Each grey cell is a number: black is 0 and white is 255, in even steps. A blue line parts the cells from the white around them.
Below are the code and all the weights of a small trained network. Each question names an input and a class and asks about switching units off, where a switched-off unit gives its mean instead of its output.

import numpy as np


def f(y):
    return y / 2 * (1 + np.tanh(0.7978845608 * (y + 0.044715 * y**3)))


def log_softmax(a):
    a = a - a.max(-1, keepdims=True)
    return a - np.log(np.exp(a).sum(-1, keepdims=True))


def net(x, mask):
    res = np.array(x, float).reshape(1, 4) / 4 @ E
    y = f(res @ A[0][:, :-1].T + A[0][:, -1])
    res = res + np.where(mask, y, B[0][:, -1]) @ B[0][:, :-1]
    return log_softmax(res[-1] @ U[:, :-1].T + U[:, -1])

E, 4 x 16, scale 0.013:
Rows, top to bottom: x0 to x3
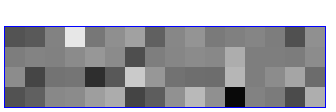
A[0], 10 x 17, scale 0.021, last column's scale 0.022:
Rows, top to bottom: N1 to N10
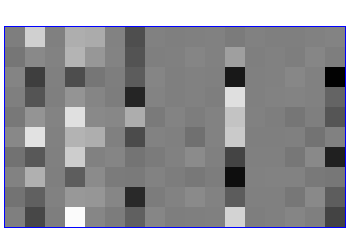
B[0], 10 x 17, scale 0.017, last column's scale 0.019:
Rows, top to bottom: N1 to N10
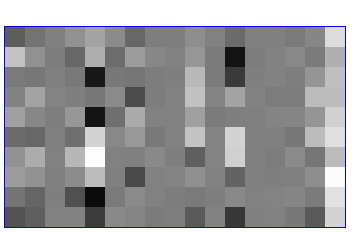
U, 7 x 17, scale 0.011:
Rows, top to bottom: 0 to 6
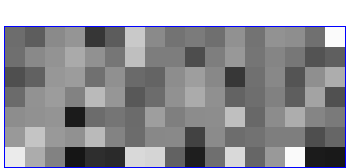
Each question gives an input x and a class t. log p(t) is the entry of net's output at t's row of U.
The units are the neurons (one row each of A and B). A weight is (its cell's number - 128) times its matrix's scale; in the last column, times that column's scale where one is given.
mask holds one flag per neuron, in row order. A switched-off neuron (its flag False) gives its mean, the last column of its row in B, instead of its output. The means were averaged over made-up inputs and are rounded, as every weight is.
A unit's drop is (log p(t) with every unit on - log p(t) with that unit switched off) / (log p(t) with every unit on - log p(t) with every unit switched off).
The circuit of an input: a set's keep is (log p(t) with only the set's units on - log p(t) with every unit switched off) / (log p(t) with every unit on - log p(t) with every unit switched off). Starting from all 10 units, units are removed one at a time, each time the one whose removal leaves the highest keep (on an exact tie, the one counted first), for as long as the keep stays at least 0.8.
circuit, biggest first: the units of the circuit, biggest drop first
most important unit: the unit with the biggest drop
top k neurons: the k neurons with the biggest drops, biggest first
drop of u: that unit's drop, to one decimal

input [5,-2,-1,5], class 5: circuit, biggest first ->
(N7; N6)
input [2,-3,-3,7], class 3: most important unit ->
N7
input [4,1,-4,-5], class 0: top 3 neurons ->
(N5; N8; N10)
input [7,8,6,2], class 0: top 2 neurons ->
(N5; N8)
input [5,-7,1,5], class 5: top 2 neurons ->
(N7; N6)
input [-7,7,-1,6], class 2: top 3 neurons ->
(N9; N3; N7)
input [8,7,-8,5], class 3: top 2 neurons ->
(N7; N6)
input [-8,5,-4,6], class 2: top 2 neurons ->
(N9; N3)
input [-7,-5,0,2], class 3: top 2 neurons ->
(N8; N10)
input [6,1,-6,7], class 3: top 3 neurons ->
(N7; N1; N3)
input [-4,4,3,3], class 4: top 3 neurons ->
(N10; N1; N8)
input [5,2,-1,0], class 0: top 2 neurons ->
(N8; N5)
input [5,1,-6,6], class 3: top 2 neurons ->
(N7; N1)
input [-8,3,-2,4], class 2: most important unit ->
N3
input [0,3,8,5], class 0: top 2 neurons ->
(N8; N1)
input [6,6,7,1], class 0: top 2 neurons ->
(N5; N8)
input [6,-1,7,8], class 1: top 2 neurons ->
(N7; N5)
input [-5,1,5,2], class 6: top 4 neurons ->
(N6; N8; N1; N4)
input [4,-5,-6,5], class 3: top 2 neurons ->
(N7; N8)
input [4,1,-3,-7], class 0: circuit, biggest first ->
(N5)
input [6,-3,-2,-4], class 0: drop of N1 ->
0.0
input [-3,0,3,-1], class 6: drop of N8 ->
0.1
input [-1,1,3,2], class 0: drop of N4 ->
0.3
